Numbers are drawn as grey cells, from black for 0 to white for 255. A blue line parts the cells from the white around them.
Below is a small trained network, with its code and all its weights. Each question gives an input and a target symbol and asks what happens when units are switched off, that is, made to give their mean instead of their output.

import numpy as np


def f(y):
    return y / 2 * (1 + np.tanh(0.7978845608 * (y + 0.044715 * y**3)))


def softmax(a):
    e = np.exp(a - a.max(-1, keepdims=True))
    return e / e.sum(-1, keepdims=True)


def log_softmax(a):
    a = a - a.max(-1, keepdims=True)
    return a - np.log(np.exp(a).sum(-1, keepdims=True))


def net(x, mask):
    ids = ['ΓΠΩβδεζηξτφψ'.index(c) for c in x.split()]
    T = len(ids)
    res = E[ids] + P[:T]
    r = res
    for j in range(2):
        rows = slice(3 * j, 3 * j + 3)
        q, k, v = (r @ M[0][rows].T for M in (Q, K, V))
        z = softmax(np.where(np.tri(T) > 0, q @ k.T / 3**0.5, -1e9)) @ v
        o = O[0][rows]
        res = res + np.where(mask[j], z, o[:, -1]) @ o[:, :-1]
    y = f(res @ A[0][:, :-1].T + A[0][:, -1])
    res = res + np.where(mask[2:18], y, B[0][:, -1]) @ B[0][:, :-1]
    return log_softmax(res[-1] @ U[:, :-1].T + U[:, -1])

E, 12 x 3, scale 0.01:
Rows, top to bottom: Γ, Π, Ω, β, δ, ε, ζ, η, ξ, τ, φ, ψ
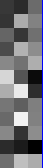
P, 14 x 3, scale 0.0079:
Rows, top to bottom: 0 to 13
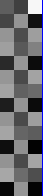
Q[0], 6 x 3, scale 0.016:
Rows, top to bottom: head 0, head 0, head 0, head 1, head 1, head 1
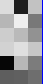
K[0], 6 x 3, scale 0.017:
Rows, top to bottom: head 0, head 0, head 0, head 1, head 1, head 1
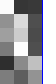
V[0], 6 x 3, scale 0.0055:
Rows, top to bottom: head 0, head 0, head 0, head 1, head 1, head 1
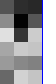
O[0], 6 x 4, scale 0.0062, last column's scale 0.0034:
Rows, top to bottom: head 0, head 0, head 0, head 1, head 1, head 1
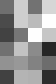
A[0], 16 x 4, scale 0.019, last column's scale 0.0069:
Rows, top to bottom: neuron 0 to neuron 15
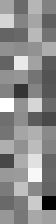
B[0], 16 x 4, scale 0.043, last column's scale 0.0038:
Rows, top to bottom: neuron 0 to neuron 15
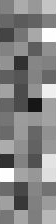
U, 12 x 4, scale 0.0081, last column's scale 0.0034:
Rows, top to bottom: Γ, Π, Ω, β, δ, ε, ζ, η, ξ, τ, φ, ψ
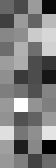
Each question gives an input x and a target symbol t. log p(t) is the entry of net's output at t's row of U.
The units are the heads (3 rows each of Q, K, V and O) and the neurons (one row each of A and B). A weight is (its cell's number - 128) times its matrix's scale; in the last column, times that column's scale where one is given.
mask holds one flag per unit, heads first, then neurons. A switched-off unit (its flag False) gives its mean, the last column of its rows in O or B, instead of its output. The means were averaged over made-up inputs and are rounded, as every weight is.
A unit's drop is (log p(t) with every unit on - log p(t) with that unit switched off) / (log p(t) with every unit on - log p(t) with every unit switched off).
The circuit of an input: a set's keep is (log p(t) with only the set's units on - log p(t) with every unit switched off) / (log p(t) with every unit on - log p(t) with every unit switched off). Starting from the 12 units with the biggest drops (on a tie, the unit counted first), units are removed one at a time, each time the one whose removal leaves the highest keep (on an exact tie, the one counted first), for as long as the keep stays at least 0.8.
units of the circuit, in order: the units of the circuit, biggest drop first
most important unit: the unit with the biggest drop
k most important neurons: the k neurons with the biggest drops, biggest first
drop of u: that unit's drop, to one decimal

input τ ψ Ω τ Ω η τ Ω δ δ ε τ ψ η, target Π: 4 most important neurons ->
(neuron 12; neuron 6; neuron 11; neuron 14)
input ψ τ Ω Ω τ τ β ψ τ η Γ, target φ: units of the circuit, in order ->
(head 0; neuron 6)
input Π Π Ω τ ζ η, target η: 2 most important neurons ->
(neuron 12; neuron 0)
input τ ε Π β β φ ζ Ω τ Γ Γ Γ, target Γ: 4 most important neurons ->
(neuron 2; neuron 6; neuron 11; neuron 14)
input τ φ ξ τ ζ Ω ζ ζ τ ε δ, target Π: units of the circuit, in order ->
(head 0; neuron 11; neuron 12)
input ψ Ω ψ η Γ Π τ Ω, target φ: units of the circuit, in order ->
(head 0; neuron 6)
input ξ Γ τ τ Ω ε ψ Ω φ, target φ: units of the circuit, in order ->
(neuron 6)
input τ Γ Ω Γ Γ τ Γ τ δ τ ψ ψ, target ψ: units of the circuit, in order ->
(neuron 11; neuron 12; neuron 7)
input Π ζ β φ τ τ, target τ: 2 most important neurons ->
(neuron 12; neuron 6)
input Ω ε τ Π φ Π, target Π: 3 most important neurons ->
(neuron 11; neuron 6; neuron 9)
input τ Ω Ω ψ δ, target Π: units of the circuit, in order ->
(neuron 12; neuron 6)
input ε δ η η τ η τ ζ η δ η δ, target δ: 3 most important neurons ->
(neuron 12; neuron 7; neuron 11)
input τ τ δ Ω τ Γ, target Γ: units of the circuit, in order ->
(neuron 2; neuron 6; head 0)
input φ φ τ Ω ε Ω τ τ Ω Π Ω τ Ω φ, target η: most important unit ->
head 0
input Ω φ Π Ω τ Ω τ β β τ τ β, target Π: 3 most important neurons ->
(neuron 11; neuron 6; neuron 9)
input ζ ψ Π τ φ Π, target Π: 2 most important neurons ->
(neuron 12; neuron 6)
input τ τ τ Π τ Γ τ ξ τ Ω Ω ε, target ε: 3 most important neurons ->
(neuron 7; neuron 12; neuron 1)
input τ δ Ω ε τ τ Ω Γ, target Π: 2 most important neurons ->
(neuron 12; neuron 11)
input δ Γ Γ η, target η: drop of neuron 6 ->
0.1
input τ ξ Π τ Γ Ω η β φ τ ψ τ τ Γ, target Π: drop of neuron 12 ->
0.2
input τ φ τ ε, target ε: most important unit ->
head 1
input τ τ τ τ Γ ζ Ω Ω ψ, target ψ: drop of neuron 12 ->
0.4
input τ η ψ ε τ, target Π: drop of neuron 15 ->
0.0
